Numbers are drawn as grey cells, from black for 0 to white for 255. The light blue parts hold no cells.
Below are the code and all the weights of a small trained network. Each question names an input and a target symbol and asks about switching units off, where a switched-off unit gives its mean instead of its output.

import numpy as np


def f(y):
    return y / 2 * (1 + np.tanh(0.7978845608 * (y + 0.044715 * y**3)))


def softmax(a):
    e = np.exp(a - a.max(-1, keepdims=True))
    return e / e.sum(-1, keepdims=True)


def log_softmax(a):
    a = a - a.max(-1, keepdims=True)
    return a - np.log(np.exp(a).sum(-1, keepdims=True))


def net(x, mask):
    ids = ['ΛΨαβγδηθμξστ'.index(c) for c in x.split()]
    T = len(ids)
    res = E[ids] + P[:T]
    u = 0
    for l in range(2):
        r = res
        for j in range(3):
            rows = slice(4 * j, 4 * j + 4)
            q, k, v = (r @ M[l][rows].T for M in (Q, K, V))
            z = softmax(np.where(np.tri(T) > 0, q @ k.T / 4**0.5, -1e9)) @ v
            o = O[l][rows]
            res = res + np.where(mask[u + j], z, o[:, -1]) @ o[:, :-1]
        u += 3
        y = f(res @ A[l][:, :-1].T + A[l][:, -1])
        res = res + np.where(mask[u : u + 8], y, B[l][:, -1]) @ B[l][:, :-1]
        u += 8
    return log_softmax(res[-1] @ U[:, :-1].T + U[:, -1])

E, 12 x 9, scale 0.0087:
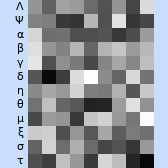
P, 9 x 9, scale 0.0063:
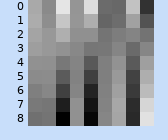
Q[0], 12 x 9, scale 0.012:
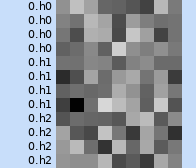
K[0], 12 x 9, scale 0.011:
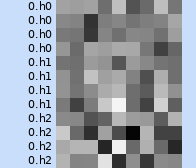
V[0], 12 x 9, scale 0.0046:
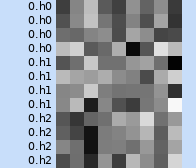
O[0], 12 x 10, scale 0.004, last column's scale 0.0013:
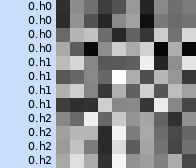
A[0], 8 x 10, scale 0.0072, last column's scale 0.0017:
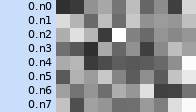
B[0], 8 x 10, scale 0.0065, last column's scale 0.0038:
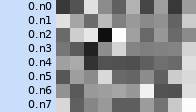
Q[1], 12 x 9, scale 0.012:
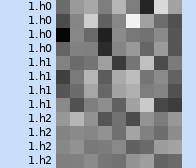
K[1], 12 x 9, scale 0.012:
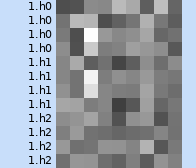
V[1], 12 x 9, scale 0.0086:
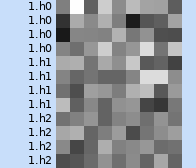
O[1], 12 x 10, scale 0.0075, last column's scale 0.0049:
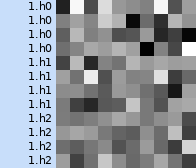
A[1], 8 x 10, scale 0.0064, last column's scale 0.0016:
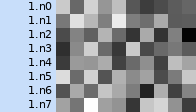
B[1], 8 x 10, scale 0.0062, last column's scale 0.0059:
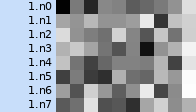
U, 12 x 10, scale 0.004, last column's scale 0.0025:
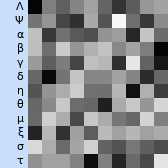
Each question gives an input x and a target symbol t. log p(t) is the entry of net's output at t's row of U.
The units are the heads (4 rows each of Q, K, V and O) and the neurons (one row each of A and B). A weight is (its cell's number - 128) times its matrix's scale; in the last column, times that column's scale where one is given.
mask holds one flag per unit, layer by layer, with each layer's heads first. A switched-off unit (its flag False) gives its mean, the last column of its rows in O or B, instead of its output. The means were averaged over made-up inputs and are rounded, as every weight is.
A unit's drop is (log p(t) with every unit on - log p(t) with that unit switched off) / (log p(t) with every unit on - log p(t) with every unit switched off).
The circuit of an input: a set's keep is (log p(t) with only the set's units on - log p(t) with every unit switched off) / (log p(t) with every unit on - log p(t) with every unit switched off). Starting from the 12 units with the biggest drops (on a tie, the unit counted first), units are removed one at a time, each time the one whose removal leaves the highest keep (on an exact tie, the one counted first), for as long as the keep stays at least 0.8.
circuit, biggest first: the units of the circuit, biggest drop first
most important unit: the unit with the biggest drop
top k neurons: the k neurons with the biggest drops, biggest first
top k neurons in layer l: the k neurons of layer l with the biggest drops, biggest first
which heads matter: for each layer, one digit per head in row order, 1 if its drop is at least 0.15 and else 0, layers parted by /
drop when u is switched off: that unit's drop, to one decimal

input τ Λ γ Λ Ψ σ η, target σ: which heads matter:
000 / 100
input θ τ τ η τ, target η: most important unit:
0.h1
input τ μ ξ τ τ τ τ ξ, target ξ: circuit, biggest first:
1.h0, 1.h1, 0.n1
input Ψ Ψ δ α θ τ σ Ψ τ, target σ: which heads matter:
010 / 110
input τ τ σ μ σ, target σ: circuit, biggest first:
1.h0, 1.n2, 1.n4, 0.n5
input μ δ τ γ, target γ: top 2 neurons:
0.n7, 1.n5
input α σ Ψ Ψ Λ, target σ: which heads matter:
001 / 100
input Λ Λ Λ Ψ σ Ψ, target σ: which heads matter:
110 / 110
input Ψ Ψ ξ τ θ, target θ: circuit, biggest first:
1.h1, 1.n7
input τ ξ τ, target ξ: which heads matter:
011 / 110
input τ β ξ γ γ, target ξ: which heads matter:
001 / 110
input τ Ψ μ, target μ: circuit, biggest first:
0.h1, 0.n2, 1.h2
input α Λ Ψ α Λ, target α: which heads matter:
000 / 110
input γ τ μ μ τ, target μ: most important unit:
1.h2
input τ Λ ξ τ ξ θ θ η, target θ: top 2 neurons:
1.n7, 0.n4
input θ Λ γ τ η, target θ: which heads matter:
001 / 010
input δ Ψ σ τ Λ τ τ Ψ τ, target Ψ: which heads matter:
011 / 100
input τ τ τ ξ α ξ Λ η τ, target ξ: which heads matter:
010 / 110
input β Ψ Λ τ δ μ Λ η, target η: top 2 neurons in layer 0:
0.n5, 0.n1
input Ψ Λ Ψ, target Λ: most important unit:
1.h0
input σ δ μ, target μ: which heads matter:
000 / 000
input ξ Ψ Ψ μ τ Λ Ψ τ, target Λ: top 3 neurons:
1.n0, 0.n7, 1.n5
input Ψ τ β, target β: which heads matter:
000 / 100
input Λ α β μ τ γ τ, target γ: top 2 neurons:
0.n7, 1.n5
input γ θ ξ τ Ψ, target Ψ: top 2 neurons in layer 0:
0.n6, 0.n2
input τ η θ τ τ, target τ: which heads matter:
110 / 100
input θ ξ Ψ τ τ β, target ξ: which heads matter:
001 / 110
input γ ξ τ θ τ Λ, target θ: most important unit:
1.h1
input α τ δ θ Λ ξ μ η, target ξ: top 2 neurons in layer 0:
0.n1, 0.n3
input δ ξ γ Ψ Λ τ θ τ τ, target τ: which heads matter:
100 / 100
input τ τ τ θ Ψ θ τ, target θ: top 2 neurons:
0.n4, 1.n7
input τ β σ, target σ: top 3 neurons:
1.n2, 1.n4, 0.n5
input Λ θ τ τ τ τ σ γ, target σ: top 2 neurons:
1.n2, 0.n5
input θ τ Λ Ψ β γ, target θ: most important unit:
0.h2
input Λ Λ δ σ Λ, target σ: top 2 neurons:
1.n2, 1.n4
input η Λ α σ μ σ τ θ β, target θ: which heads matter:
000 / 010
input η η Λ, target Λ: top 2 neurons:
1.n0, 0.n7
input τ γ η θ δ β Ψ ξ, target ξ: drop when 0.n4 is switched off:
0.1
